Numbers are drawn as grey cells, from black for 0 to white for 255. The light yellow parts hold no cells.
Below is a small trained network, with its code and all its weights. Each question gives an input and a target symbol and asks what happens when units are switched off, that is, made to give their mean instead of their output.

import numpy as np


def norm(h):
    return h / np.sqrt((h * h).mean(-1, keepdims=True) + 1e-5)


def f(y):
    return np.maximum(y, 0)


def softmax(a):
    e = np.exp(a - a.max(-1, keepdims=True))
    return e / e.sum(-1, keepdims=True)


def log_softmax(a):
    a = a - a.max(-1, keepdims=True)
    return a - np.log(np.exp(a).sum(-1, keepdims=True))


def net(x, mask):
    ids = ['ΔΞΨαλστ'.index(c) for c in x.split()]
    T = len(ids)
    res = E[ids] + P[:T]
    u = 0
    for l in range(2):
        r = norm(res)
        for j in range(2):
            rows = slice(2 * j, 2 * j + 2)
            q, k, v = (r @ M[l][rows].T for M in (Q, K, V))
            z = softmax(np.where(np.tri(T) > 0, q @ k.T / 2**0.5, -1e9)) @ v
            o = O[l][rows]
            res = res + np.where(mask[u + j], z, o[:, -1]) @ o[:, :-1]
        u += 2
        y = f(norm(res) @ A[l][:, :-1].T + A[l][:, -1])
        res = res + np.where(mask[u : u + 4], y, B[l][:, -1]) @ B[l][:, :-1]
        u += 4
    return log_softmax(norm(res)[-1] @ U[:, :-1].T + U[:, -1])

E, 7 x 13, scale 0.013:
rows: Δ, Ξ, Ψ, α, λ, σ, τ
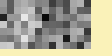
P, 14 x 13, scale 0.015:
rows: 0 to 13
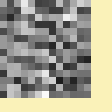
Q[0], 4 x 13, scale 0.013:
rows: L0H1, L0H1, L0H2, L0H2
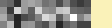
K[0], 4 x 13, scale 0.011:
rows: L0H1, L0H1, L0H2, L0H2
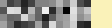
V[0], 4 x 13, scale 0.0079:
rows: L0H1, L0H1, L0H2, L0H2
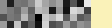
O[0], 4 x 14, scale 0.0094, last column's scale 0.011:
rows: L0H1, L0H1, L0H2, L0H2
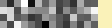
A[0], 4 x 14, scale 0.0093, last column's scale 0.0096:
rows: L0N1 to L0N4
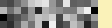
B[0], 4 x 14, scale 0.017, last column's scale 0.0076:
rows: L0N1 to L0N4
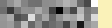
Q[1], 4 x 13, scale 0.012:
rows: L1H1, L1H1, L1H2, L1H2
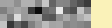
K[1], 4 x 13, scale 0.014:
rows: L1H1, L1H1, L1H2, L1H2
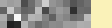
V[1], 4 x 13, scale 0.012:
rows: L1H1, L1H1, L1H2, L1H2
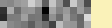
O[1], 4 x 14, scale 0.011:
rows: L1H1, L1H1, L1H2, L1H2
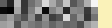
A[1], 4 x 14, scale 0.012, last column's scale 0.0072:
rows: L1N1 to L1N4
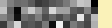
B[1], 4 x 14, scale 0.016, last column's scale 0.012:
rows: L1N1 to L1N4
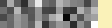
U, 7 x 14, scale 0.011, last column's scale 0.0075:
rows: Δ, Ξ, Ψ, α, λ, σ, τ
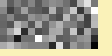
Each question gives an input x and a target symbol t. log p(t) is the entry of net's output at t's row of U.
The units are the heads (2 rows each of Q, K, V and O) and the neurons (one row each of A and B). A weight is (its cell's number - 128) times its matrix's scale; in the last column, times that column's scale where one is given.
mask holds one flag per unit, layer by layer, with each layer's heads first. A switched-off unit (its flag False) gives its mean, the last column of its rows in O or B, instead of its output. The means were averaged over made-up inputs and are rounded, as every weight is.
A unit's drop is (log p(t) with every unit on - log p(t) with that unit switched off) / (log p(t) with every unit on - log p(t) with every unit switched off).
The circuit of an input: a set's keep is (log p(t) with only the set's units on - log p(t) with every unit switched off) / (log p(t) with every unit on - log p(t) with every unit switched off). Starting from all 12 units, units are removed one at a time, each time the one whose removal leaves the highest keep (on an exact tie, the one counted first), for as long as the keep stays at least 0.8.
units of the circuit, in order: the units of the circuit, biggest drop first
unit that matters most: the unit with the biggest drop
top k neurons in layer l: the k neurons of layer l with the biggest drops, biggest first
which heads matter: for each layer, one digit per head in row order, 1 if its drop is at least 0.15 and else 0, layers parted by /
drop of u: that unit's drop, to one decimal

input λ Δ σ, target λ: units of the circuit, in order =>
[L0H1]
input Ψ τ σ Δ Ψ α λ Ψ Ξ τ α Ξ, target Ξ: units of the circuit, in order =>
[L0H1 L0N4 L1N4]
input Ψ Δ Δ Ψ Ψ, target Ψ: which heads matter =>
00 / 01
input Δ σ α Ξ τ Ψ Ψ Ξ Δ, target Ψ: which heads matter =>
01 / 00
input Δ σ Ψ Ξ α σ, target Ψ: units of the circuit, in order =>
[L0H2 L0N3]
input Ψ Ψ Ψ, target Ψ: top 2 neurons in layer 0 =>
[L0N3 L0N1]
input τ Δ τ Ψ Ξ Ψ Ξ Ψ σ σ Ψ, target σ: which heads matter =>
11 / 01
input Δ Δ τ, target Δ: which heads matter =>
10 / 00
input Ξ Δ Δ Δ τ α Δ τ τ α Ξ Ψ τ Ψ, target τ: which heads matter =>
10 / 11
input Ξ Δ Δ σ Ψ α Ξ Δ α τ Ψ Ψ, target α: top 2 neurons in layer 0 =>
[L0N1 L0N4]
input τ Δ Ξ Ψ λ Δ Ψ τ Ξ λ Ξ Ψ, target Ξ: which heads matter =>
01 / 00
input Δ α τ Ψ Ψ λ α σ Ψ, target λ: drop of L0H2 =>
0.1
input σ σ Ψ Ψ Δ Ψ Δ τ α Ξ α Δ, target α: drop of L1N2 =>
0.2
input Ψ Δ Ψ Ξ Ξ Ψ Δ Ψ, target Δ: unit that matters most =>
L0H1
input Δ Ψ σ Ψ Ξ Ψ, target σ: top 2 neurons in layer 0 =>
[L0N1 L0N3]
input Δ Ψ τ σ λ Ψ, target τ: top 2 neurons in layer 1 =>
[L1N2 L1N4]
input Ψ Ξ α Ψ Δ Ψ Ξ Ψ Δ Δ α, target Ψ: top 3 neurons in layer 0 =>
[L0N1 L0N4 L0N3]
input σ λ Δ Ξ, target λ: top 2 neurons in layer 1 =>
[L1N4 L1N1]
